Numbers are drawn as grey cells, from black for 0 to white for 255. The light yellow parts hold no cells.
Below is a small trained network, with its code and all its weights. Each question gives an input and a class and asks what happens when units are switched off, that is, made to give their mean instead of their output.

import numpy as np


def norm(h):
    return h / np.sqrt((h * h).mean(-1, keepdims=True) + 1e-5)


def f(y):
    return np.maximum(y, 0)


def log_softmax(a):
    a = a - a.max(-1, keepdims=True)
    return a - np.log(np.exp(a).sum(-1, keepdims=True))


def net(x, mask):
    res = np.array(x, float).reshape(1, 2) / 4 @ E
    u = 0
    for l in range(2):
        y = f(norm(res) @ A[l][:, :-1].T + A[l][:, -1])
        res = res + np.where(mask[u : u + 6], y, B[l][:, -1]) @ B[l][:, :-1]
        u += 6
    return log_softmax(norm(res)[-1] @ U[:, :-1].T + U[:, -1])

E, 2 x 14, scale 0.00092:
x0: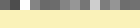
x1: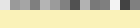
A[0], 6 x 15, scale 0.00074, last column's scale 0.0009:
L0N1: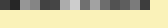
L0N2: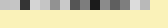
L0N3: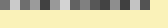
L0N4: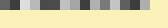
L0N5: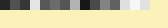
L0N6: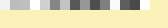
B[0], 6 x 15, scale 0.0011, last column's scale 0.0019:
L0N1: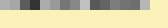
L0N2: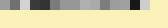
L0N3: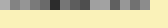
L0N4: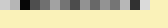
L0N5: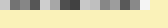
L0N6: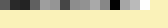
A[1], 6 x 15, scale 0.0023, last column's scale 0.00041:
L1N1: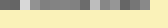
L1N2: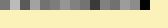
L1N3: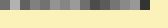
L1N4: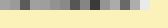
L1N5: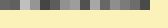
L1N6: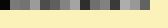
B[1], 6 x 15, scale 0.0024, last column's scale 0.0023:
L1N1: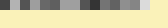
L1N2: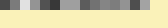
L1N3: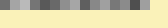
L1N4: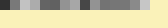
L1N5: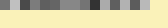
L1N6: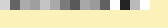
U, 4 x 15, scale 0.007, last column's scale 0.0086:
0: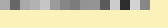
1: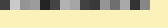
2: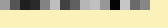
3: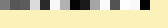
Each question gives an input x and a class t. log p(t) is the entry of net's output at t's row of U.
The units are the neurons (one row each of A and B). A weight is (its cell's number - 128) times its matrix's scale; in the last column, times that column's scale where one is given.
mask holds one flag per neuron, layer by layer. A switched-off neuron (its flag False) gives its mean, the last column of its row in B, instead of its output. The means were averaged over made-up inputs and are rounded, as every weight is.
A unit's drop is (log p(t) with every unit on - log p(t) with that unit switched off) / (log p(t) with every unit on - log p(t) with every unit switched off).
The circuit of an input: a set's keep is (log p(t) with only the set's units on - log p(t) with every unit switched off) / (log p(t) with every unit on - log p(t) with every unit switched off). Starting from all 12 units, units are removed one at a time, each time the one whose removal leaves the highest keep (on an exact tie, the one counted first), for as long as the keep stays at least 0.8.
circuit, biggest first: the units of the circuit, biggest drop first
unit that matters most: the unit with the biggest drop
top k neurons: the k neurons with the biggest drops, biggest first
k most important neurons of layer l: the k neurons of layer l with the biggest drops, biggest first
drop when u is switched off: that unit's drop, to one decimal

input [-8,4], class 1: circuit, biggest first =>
[L1N6, L1N4]
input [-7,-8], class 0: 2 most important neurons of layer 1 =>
[L1N6, L1N1]
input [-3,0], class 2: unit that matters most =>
L0N2
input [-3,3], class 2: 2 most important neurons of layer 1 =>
[L1N6, L1N1]
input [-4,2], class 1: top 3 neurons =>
[L0N5, L1N6, L1N4]
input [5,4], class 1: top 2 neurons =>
[L1N6, L0N5]
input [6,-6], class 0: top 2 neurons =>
[L1N6, L0N2]
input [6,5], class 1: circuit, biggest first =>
[L1N6, L1N1]
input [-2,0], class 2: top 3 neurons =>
[L0N2, L1N6, L1N1]
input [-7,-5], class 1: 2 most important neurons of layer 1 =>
[L1N2, L1N3]
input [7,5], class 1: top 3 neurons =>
[L1N6, L1N1, L0N5]
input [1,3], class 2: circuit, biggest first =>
[L0N6, L1N6]
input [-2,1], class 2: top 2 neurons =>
[L0N2, L1N6]
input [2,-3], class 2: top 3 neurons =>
[L0N5, L0N1, L1N6]
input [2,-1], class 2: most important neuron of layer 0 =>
[L0N4]
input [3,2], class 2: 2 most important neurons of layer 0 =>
[L0N6, L0N4]
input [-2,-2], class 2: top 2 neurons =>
[L0N5, L1N6]
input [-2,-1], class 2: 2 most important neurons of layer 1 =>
[L1N6, L1N1]
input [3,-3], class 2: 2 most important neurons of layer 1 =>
[L1N6, L1N4]
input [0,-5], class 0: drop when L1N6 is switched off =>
0.4
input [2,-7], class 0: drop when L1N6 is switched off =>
1.2
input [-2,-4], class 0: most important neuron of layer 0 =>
[L0N4]
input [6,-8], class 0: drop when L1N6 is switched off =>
1.8
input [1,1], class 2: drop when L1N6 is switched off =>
0.2
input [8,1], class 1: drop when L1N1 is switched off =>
0.0
